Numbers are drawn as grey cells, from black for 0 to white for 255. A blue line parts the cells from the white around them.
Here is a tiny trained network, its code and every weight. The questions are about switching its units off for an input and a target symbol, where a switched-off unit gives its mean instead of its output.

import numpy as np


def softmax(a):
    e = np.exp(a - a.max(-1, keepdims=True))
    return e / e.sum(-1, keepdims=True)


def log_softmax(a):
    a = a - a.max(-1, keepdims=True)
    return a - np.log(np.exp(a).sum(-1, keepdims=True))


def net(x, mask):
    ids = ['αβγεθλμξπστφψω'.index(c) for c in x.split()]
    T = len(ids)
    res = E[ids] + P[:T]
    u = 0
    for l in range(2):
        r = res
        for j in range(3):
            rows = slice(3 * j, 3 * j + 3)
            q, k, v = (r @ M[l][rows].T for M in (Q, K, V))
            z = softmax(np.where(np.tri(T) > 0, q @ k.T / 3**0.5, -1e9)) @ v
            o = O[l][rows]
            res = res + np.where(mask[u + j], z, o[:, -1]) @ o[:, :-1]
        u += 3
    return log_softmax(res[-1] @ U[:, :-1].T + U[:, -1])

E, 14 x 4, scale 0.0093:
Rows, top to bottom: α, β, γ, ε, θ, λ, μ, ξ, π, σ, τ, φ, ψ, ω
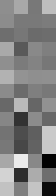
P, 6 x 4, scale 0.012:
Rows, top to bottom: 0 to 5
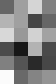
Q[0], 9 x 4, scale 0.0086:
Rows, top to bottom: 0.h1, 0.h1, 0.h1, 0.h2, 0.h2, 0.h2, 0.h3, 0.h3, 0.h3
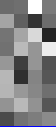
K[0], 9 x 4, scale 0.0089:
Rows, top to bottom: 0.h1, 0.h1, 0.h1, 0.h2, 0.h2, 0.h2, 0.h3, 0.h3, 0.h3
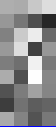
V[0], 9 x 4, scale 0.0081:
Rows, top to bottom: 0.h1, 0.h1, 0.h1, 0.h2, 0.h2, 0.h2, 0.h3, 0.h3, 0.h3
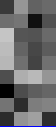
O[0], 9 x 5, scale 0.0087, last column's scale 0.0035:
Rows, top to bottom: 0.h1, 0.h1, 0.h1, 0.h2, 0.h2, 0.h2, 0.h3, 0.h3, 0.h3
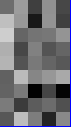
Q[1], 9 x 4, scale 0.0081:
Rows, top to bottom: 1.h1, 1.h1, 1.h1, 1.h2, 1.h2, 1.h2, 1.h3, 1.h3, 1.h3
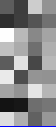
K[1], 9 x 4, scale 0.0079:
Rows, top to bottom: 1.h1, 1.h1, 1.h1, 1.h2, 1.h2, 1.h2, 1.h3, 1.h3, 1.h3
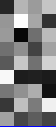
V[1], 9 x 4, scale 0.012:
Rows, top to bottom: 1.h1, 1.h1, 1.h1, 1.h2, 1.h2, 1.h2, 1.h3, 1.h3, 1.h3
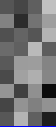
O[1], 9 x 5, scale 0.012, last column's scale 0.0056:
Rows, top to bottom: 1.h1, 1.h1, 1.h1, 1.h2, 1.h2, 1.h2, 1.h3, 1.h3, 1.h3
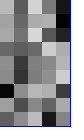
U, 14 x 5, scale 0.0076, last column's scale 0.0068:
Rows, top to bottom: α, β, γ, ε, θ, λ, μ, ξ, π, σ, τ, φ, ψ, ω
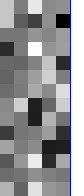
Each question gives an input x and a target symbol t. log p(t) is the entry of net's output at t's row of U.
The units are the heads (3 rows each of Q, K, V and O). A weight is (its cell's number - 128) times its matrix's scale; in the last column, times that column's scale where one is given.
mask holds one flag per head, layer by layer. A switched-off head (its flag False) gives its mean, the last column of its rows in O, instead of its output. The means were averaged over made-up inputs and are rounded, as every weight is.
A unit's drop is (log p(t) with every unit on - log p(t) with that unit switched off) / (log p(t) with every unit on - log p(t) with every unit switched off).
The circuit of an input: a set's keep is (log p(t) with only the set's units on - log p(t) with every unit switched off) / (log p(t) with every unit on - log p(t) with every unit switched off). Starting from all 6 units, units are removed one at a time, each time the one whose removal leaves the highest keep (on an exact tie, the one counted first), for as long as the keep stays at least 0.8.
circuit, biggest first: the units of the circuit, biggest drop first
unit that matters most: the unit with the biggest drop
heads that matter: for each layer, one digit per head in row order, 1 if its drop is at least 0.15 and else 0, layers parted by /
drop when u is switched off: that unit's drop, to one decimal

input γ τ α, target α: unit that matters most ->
0.h2
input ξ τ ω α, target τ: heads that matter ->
111 / 101
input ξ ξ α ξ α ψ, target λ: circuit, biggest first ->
1.h3, 0.h2
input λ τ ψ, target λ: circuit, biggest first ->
1.h3, 0.h1
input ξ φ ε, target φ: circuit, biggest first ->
1.h3, 0.h3
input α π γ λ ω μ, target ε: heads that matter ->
000 / 001
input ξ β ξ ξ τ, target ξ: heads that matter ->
100 / 010
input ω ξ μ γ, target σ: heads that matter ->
111 / 111
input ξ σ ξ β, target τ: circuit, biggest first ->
1.h3, 0.h2, 0.h1
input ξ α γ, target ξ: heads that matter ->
011 / 111
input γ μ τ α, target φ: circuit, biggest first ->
0.h3, 1.h3, 0.h2, 0.h1
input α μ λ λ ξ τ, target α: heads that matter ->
101 / 110
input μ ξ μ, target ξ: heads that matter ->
010 / 111
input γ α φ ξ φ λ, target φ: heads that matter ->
001 / 011
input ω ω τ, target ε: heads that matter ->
001 / 001
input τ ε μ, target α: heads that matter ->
101 / 110
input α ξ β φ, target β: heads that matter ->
110 / 011
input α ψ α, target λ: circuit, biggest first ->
1.h3, 0.h3
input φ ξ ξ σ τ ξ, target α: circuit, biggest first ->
1.h1
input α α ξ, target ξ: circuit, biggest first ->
1.h2, 1.h3, 0.h2
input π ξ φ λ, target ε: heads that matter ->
101 / 001
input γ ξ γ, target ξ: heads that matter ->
010 / 110
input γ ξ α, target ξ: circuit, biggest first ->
0.h2, 1.h1, 1.h2
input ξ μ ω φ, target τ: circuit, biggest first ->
1.h3, 0.h2, 0.h1
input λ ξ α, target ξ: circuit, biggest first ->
1.h2, 1.h1, 0.h2
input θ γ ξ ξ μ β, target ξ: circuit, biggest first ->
1.h2, 0.h1
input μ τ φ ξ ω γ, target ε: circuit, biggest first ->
1.h3
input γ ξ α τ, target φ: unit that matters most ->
0.h2
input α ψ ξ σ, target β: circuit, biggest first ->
1.h3, 0.h2
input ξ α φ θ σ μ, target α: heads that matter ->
100 / 110
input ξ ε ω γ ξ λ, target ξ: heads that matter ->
101 / 010
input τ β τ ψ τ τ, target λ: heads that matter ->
010 / 101
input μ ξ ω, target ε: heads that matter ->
100 / 001
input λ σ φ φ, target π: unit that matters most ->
1.h2
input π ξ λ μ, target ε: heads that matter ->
111 / 001
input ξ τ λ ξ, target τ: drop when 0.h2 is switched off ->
0.6
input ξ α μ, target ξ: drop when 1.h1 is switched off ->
0.5
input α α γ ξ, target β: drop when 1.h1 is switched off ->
0.0
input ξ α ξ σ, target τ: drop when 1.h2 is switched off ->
0.0
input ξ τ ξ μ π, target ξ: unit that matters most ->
1.h2
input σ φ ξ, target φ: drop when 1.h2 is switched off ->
0.2
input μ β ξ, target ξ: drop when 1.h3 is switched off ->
0.2
